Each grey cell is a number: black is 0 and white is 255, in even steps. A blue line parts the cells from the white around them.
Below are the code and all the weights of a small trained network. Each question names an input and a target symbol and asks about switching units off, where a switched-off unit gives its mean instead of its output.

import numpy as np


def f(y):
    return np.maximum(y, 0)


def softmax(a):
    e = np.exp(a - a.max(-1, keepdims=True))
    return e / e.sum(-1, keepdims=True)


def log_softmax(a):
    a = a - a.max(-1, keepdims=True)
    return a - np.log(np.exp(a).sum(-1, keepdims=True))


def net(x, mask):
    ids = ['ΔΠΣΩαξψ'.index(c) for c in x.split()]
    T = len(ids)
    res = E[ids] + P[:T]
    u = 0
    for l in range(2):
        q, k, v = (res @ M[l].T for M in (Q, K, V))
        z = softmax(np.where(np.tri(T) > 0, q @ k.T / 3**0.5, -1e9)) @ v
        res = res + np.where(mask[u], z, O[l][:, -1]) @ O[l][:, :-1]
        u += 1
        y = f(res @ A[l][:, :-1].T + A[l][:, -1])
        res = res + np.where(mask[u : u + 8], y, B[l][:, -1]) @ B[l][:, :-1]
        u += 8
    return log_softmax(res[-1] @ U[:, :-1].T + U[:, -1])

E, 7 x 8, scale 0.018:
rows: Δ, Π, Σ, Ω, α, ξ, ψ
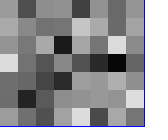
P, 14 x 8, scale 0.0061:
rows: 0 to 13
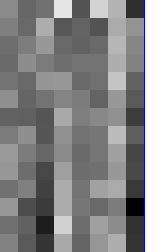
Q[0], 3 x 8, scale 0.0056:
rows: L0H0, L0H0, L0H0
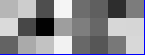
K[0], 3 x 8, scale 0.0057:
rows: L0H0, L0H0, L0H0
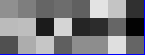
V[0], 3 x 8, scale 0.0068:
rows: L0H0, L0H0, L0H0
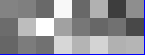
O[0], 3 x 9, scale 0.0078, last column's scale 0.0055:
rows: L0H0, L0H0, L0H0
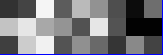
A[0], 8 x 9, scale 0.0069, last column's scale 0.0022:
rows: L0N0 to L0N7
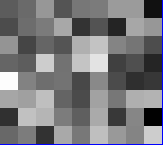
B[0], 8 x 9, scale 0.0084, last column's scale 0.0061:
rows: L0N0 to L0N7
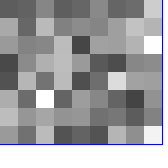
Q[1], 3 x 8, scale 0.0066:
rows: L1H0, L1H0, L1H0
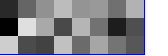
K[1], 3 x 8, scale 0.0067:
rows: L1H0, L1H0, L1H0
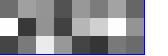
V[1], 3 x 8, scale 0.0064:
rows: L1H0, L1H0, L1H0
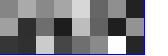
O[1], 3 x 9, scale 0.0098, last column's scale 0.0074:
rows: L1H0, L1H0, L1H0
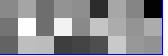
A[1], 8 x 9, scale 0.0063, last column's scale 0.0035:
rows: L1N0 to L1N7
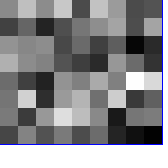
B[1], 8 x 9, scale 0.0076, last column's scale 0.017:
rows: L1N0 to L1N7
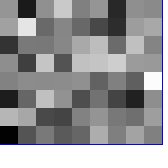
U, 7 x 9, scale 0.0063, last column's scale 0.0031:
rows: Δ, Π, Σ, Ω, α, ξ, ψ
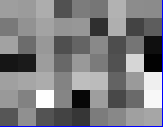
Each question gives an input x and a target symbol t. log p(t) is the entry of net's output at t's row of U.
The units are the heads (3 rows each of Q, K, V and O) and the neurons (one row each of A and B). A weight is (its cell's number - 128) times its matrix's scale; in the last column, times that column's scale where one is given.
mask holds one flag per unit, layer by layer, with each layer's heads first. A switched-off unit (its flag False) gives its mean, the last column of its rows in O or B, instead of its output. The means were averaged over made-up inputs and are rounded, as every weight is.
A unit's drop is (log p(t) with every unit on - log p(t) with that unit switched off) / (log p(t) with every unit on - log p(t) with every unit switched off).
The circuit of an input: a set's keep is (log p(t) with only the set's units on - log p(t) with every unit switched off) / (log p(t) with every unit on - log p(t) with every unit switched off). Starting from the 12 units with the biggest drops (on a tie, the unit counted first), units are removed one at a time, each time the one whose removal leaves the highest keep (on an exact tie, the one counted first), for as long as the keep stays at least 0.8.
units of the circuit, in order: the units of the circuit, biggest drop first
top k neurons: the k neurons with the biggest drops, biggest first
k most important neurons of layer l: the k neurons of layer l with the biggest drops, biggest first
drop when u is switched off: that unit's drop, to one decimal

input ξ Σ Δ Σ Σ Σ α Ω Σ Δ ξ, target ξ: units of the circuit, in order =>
L0H0, L1H0, L1N0, L0N2
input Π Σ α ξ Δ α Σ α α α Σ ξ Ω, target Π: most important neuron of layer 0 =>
L0N3
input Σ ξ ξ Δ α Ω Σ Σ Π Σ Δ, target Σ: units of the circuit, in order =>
L1H0, L0N4, L1N6
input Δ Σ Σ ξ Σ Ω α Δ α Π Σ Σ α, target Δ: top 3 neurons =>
L0N3, L0N7, L1N3
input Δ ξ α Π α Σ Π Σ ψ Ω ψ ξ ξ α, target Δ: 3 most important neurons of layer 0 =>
L0N3, L0N7, L0N2
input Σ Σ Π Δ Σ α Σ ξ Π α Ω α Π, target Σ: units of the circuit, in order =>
L0N4, L1H0, L1N6
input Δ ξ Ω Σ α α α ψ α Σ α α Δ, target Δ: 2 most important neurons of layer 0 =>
L0N3, L0N1
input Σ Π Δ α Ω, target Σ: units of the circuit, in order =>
L1H0, L0H0, L1N6
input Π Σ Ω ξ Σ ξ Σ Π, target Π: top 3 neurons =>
L0N3, L0N1, L1N5
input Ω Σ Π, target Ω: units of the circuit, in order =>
L0N4, L1H0
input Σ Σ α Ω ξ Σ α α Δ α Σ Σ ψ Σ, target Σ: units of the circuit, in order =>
L1H0, L0H0, L0N4, L1N6
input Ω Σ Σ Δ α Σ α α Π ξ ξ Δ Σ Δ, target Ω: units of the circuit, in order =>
L0N4, L1H0, L0H0, L1N2
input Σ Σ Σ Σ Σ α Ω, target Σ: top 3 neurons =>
L0N4, L1N6, L0N1
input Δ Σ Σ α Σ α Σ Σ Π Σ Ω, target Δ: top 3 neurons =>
L0N3, L1N3, L0N1
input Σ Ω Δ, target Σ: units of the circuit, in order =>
L1H0, L0N4, L0H0, L1N6
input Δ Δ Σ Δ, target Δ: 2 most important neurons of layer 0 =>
L0N3, L0N2
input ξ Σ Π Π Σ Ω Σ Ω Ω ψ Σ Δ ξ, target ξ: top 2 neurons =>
L0N3, L1N0
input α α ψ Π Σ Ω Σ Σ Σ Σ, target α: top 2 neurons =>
L0N2, L0N7
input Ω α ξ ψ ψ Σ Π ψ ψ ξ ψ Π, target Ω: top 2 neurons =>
L0N4, L0N2
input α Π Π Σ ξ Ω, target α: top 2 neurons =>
L0N1, L0N7
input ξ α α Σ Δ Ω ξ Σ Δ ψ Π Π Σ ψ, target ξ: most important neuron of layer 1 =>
L1N5
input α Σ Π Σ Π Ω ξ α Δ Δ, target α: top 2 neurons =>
L1N6, L0N2
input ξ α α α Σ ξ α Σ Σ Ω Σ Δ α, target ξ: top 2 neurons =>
L1N0, L0N2
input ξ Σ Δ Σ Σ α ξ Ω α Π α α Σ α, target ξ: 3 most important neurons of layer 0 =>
L0N3, L0N2, L0N0
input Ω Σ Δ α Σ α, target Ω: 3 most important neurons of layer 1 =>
L1N2, L1N3, L1N6
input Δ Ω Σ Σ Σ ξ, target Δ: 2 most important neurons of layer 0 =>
L0N3, L0N7
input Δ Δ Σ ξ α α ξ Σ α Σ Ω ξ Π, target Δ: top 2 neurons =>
L0N3, L0N2
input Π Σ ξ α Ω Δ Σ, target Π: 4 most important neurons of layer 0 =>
L0N3, L0N1, L0N7, L0N6
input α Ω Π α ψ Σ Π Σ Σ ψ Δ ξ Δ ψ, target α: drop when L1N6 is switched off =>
0.2
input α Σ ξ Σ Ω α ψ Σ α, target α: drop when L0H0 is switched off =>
0.8
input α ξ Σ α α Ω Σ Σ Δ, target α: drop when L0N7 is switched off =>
0.1
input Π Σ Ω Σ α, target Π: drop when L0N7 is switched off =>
0.0
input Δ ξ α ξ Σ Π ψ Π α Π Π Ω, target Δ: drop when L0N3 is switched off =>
0.6
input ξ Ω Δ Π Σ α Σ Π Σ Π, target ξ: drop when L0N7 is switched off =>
-0.1
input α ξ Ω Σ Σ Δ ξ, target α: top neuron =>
L1N6
